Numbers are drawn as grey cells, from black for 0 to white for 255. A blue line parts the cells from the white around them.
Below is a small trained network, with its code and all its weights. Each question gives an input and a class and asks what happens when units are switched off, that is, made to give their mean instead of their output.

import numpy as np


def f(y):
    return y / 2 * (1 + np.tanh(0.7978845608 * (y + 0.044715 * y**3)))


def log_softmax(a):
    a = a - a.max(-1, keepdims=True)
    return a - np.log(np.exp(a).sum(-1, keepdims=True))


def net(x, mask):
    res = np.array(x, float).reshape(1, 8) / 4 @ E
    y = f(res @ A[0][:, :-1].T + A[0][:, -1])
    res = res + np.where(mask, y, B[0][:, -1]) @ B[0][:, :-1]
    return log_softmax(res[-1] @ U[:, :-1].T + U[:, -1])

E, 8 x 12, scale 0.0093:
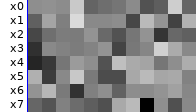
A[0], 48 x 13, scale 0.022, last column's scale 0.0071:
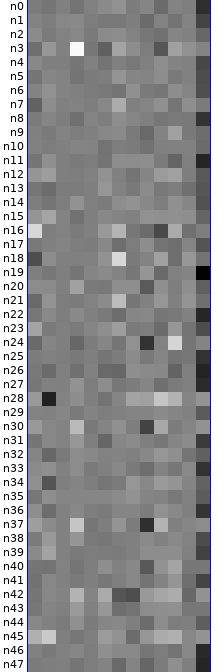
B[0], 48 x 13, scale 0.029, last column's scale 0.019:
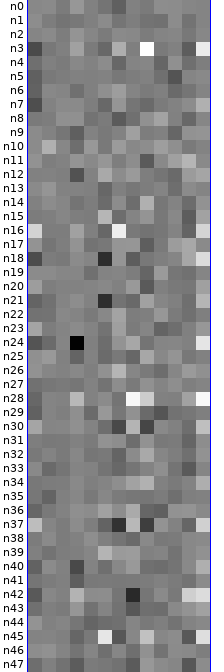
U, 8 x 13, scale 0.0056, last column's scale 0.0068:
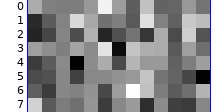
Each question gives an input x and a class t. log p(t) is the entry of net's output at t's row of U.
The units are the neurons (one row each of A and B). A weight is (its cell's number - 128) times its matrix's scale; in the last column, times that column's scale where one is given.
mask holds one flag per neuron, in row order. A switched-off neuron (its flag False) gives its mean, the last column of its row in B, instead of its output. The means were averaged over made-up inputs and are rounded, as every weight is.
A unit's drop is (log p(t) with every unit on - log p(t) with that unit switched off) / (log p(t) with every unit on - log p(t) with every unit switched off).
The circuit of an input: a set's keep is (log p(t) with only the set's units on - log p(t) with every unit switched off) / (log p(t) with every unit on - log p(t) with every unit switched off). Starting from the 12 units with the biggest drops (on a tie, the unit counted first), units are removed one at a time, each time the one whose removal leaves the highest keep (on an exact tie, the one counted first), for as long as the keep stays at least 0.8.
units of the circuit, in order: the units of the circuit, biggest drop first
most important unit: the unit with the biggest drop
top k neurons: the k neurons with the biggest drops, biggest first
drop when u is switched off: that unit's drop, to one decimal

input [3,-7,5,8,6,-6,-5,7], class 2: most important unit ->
n45
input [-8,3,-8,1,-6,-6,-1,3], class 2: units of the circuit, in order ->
[n18 n3]
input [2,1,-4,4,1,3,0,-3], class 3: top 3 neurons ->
[n18 n45 n21]
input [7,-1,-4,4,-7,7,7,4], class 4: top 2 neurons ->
[n24 n40]
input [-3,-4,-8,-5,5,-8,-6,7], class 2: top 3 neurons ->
[n18 n7 n21]
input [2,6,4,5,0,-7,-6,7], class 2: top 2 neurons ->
[n18 n28]
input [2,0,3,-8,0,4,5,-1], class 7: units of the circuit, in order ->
[n28 n16]
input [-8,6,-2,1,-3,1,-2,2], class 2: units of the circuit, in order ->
[n3 n28]
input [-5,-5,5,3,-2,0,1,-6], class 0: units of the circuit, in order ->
[n28 n18 n24]
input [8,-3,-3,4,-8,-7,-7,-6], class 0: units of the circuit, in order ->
[n16 n45]
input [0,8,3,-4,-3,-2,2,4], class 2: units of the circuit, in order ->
[n28 n45]
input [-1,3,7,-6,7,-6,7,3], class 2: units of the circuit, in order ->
[n3 n28]
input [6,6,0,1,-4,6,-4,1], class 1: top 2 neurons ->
[n3 n42]
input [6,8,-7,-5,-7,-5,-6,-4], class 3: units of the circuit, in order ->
[n45]
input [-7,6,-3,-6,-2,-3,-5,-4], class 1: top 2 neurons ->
[n24 n37]
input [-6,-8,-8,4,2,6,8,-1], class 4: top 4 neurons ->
[n24 n45 n16 n3]
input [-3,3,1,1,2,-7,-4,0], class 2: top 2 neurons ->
[n3 n28]
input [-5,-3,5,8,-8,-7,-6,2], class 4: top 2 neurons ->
[n18 n42]
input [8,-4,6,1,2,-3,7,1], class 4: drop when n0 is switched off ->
0.0
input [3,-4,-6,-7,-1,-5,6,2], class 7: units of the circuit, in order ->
[n16]
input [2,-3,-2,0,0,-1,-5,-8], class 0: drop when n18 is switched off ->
0.4
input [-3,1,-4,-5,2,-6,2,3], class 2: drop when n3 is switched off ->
0.2
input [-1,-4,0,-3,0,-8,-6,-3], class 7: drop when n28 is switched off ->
0.2
